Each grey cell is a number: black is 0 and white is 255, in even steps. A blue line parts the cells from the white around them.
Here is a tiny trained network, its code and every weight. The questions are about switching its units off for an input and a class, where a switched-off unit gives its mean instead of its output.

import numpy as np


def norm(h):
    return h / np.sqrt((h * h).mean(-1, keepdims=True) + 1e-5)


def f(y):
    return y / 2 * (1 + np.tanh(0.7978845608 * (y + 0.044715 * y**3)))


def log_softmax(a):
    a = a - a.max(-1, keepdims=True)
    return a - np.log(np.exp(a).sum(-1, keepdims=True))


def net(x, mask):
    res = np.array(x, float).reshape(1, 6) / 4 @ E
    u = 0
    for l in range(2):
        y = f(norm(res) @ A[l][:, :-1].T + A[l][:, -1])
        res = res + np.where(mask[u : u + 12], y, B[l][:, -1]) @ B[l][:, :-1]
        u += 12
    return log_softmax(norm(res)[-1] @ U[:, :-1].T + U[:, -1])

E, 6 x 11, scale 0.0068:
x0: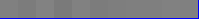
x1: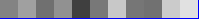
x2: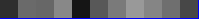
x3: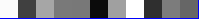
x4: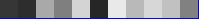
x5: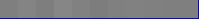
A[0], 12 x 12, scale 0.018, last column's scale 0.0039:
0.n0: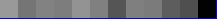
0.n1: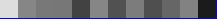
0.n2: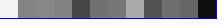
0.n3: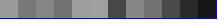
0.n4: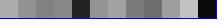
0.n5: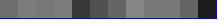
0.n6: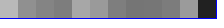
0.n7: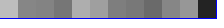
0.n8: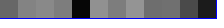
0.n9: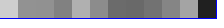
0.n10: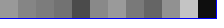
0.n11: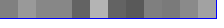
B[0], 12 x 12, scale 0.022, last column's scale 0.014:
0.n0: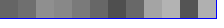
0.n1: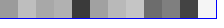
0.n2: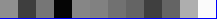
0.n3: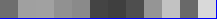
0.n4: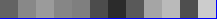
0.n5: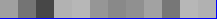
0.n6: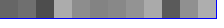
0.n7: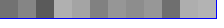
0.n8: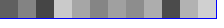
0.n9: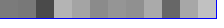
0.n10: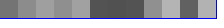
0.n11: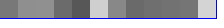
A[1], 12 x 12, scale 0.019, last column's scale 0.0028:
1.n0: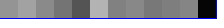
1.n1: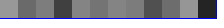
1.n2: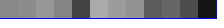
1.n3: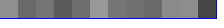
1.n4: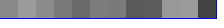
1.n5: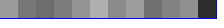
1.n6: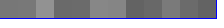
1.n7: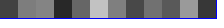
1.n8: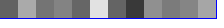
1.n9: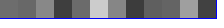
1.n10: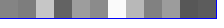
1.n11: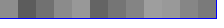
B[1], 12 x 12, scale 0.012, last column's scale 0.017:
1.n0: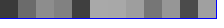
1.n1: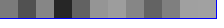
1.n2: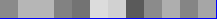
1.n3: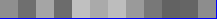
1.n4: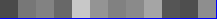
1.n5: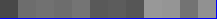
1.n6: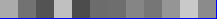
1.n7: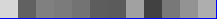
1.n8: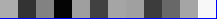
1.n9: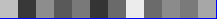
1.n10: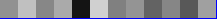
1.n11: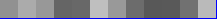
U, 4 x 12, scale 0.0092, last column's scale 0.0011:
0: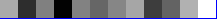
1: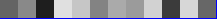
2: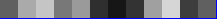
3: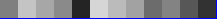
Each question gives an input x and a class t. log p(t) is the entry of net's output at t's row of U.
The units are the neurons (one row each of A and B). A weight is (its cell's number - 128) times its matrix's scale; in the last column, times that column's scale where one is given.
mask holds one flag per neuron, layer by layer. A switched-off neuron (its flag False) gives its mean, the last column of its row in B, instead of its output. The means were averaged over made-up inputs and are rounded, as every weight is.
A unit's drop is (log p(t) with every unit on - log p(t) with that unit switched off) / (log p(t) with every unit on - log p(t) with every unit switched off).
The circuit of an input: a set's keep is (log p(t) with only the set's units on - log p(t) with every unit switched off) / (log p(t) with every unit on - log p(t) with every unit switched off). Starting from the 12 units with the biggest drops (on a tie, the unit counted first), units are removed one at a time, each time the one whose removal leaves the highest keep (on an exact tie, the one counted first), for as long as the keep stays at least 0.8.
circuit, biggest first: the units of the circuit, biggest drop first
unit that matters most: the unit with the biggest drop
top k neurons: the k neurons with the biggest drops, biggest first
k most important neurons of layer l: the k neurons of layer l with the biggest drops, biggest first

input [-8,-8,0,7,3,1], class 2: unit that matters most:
0.n3
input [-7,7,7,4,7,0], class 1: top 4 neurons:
[0.n2, 0.n1, 0.n3, 1.n8]
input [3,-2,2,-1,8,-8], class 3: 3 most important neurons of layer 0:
[0.n2, 0.n3, 0.n4]
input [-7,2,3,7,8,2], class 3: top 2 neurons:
[0.n2, 1.n10]
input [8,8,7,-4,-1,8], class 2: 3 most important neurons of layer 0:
[0.n4, 0.n10, 0.n9]
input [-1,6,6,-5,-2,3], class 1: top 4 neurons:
[0.n8, 0.n2, 0.n3, 0.n5]
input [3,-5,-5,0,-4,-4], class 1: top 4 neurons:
[0.n9, 0.n7, 0.n6, 0.n4]
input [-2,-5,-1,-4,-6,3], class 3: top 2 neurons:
[0.n11, 0.n2]
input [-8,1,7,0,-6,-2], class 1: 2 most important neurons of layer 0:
[0.n8, 0.n5]
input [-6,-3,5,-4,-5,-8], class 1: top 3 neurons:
[0.n8, 0.n2, 0.n5]
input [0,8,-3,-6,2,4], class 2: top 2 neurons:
[0.n4, 0.n2]
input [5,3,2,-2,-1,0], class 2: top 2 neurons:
[0.n4, 0.n2]
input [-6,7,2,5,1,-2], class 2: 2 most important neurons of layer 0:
[0.n4, 0.n10]
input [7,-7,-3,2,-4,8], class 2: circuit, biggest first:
[0.n3]
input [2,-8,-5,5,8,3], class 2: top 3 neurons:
[0.n2, 0.n1, 0.n11]
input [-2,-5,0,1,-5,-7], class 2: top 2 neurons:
[0.n3, 0.n0]
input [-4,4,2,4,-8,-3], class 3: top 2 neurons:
[0.n1, 1.n2]
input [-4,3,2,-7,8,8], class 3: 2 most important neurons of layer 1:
[1.n10, 1.n8]
